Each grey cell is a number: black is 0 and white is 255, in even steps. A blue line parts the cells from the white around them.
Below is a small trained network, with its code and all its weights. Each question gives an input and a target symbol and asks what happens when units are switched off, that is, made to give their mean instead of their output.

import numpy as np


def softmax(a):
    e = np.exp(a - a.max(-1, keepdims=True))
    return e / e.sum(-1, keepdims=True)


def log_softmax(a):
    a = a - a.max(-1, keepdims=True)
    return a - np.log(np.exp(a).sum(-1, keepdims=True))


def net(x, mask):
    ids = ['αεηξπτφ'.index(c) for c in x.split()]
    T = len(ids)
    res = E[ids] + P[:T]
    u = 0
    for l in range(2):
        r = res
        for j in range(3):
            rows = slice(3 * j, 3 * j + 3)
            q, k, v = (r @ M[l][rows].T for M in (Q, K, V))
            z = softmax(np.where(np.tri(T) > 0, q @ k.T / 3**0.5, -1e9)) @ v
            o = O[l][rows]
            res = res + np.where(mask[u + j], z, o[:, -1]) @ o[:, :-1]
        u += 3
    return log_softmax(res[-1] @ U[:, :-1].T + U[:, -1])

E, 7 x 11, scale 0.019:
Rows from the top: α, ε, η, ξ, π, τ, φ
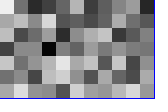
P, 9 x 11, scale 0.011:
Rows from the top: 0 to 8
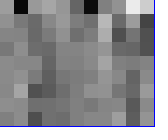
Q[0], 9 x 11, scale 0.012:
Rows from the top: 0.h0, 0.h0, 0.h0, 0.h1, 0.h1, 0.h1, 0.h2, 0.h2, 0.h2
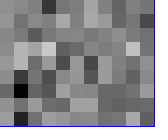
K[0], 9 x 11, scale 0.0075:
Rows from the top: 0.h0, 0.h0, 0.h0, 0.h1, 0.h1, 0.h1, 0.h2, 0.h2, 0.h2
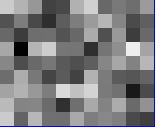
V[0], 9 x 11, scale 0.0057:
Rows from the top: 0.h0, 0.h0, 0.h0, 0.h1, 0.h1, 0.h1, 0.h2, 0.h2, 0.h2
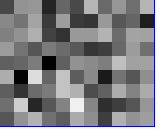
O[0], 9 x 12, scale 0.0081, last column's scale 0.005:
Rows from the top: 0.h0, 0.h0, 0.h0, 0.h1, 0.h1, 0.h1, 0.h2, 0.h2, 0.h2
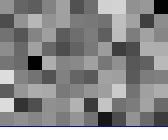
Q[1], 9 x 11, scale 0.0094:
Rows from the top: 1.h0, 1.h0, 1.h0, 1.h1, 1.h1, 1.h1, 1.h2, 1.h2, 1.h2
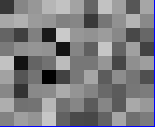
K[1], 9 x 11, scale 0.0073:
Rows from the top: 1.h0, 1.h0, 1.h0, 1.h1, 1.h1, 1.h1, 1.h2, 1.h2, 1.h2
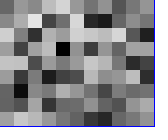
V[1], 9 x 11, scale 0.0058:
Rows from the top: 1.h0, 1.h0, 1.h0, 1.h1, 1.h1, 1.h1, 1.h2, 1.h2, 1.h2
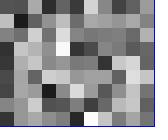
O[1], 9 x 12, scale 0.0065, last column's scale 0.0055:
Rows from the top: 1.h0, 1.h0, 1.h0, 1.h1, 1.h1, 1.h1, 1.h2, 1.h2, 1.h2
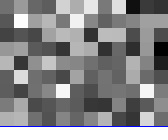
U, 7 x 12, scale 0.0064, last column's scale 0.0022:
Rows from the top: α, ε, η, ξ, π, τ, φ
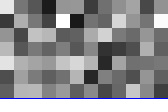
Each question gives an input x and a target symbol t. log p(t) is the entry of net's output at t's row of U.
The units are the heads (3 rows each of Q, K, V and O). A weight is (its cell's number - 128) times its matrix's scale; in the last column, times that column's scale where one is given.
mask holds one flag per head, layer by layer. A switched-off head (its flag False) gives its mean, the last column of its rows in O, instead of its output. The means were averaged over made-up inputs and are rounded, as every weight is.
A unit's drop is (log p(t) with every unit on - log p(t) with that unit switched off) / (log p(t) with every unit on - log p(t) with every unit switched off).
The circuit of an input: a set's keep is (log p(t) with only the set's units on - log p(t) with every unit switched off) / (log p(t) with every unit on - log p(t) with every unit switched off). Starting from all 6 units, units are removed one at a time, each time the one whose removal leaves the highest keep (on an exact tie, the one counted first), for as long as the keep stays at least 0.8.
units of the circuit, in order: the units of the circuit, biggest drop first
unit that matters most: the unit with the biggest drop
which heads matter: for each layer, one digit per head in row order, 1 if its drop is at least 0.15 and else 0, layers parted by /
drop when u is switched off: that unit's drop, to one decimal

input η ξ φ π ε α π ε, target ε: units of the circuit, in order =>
[1.h0 1.h1]
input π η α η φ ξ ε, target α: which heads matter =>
010 / 000
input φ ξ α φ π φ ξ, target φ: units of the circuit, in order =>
[1.h0 0.h2]
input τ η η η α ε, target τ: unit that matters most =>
0.h2
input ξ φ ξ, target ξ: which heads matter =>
001 / 110
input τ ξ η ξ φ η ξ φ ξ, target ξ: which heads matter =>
100 / 010
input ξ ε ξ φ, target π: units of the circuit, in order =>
[1.h1 1.h0]
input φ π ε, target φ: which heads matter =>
000 / 010
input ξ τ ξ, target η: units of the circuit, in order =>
[1.h2 0.h2]
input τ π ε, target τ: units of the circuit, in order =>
[1.h1 1.h0]
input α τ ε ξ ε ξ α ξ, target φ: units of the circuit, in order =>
[1.h0 0.h1 1.h2]
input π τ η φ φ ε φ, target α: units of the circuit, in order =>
[0.h1 0.h2]
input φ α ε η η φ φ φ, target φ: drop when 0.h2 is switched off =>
0.3
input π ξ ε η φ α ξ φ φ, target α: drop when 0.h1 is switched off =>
0.7
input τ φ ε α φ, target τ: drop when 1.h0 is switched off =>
0.1
